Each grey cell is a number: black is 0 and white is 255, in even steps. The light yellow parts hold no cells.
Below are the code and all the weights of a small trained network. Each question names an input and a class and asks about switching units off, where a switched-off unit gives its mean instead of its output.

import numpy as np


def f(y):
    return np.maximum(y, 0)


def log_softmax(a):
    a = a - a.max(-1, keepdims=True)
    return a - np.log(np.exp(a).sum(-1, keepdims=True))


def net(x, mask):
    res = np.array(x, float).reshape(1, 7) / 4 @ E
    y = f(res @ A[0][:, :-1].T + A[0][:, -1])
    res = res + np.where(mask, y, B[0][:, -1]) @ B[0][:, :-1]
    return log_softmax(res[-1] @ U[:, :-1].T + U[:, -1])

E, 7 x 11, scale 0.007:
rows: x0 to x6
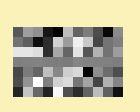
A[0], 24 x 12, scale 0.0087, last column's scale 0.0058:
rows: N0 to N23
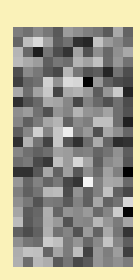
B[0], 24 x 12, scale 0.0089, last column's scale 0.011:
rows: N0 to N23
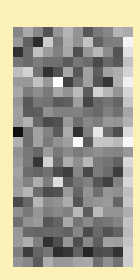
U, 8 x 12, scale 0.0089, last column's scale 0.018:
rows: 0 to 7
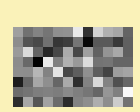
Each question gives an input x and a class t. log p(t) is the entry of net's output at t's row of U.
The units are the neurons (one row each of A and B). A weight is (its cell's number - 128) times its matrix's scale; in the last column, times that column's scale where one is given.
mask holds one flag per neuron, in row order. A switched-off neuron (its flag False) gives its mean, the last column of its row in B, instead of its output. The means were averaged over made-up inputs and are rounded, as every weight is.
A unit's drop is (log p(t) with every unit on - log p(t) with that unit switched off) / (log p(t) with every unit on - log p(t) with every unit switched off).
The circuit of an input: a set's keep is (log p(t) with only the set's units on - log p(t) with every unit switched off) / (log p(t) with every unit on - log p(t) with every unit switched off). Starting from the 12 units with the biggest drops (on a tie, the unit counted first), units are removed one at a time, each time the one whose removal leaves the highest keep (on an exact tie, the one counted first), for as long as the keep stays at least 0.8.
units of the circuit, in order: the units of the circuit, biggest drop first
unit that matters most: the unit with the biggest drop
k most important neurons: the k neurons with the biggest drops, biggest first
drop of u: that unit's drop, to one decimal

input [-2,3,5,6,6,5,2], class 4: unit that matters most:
N5
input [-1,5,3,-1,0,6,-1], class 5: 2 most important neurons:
[N10 N1]
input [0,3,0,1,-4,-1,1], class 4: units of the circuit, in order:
[N1 N15]
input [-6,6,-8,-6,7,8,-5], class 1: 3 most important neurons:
[N14 N20 N7]
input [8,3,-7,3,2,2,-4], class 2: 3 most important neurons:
[N4 N22 N0]
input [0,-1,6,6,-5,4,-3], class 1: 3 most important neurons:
[N22 N5 N3]
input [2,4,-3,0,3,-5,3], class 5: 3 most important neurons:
[N2 N1 N17]
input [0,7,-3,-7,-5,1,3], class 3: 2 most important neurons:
[N13 N5]
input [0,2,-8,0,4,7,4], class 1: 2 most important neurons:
[N7 N14]
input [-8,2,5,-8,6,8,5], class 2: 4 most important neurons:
[N21 N16 N9 N2]
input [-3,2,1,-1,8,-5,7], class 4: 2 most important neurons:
[N5 N6]
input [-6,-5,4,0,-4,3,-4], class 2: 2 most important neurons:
[N21 N11]
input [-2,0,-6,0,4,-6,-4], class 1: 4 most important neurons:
[N14 N10 N20 N11]
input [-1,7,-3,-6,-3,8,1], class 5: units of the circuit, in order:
[N10]
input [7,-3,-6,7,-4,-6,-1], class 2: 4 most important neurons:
[N4 N22 N10 N0]
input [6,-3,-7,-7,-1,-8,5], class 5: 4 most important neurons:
[N2 N17 N22 N3]
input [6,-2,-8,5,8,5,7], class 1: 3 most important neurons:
[N7 N14 N6]
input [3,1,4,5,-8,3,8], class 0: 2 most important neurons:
[N11 N5]
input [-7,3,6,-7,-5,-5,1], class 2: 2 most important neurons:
[N19 N9]
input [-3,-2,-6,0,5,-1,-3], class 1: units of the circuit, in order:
[N14]
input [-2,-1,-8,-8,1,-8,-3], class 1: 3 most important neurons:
[N14 N20 N10]
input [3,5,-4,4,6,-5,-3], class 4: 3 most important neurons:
[N5 N1 N10]
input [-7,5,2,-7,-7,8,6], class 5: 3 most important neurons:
[N10 N4 N5]
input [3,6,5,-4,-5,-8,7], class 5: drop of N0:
0.1
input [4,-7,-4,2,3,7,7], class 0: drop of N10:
0.0
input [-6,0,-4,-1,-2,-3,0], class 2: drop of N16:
0.1
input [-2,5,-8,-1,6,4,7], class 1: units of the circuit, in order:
[N7]
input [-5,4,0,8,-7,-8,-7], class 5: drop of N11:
0.3
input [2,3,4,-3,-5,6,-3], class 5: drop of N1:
0.1
